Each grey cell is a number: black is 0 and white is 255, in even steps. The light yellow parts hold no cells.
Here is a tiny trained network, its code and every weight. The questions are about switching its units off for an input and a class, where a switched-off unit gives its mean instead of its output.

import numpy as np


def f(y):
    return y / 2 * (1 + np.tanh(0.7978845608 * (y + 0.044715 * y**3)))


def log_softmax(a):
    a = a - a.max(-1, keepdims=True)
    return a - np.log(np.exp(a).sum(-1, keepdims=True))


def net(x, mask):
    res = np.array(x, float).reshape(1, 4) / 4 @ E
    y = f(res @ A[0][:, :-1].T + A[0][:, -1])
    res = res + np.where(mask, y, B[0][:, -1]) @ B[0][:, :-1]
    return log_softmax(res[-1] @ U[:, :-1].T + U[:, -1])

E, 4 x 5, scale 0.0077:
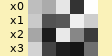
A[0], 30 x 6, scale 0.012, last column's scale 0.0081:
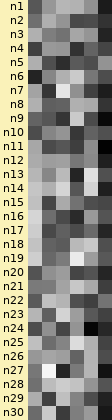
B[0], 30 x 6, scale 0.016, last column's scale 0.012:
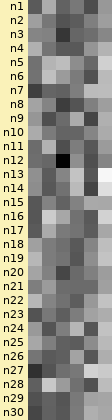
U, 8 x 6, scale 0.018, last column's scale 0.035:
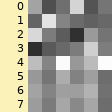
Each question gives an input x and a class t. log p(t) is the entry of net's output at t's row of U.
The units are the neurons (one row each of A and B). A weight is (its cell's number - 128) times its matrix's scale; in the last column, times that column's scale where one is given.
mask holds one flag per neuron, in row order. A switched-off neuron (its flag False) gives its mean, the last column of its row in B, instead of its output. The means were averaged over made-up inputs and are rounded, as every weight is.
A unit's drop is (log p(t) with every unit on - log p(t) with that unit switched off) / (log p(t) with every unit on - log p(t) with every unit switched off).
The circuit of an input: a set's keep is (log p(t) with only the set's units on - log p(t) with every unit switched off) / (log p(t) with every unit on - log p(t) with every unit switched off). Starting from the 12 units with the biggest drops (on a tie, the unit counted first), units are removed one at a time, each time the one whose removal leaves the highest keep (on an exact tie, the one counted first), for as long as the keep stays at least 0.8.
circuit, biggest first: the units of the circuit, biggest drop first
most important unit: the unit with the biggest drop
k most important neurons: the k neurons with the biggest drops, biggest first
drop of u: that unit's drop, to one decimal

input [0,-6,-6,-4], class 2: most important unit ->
n22
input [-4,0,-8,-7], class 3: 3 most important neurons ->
(n27; n30; n16)
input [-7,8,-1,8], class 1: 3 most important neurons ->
(n5; n16; n17)
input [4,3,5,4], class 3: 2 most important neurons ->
(n15; n7)
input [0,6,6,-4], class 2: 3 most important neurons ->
(n19; n25; n27)
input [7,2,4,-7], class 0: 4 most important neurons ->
(n14; n13; n16; n26)
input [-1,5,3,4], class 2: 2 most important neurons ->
(n19; n28)
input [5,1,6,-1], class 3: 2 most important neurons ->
(n7; n23)
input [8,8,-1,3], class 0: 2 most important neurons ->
(n13; n14)
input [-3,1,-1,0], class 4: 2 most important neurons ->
(n14; n13)
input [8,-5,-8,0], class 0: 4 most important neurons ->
(n13; n14; n26; n7)
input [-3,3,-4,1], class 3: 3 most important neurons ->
(n13; n14; n27)
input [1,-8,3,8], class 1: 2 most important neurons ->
(n16; n5)
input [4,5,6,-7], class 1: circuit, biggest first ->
(n28)
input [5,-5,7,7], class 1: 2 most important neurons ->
(n16; n17)
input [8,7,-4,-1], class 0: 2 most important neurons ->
(n14; n13)
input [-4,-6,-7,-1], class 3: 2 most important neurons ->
(n27; n30)
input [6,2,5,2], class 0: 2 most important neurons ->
(n13; n14)
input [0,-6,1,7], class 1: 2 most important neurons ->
(n16; n5)
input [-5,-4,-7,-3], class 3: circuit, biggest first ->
(n27)
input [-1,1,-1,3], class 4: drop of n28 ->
0.1
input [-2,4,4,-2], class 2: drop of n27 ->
0.4
